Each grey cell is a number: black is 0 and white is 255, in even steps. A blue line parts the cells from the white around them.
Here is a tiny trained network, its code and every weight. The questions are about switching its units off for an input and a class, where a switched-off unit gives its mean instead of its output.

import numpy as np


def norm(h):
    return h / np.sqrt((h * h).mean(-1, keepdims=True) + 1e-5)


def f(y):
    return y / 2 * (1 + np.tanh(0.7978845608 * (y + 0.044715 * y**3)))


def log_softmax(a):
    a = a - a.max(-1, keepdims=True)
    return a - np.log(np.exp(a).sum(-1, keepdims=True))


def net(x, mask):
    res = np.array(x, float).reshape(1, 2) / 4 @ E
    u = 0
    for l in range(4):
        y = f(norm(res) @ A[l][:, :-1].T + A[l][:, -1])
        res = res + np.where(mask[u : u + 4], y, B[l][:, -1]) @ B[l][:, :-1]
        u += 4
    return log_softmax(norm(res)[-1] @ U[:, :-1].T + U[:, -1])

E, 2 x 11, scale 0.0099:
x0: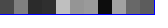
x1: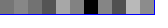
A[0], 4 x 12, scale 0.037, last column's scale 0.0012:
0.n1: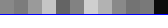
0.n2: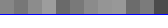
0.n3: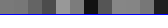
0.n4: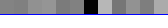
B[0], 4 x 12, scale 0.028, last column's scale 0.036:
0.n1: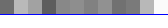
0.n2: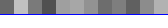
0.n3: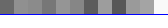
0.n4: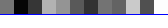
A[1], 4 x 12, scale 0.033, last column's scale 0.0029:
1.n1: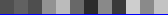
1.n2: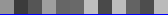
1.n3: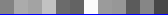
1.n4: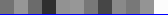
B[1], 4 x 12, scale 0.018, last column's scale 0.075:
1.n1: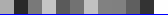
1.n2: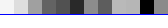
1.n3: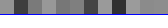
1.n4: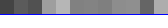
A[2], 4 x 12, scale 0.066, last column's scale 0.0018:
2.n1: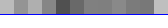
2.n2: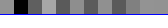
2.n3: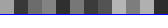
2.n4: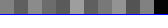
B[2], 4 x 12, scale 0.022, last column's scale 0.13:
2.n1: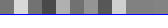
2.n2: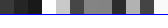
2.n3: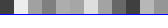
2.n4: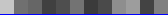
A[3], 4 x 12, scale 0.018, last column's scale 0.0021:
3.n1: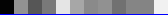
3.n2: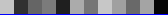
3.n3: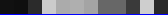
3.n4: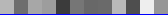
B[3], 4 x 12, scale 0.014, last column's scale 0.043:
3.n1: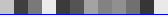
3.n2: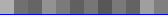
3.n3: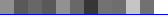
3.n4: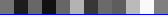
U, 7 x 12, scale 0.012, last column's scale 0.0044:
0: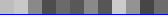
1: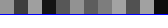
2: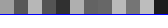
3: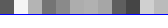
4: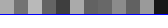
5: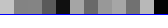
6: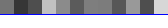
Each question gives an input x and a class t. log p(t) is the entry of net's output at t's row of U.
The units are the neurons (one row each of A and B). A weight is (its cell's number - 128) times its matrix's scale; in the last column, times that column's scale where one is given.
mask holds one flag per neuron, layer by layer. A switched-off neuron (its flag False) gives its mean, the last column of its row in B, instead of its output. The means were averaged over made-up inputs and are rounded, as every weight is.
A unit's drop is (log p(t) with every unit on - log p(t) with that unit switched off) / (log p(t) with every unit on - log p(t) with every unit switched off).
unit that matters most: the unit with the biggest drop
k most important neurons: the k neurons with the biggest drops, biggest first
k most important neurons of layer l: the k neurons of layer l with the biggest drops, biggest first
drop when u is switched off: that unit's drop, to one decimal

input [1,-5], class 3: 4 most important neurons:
[0.n1 0.n4 2.n2 1.n1]
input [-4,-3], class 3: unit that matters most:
0.n4
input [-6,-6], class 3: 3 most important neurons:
[0.n4 2.n2 0.n1]
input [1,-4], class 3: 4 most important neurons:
[0.n1 0.n4 2.n2 1.n1]
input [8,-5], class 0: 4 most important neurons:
[0.n3 1.n2 0.n1 0.n4]
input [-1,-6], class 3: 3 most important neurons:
[0.n4 0.n1 2.n2]
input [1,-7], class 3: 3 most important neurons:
[0.n1 0.n4 2.n2]
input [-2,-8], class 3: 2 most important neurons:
[0.n4 0.n1]
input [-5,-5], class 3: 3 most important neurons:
[0.n4 2.n2 0.n1]
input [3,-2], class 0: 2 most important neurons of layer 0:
[0.n3 0.n2]
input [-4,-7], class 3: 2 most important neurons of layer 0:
[0.n4 0.n1]
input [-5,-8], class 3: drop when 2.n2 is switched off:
0.7
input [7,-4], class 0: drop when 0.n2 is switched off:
0.7
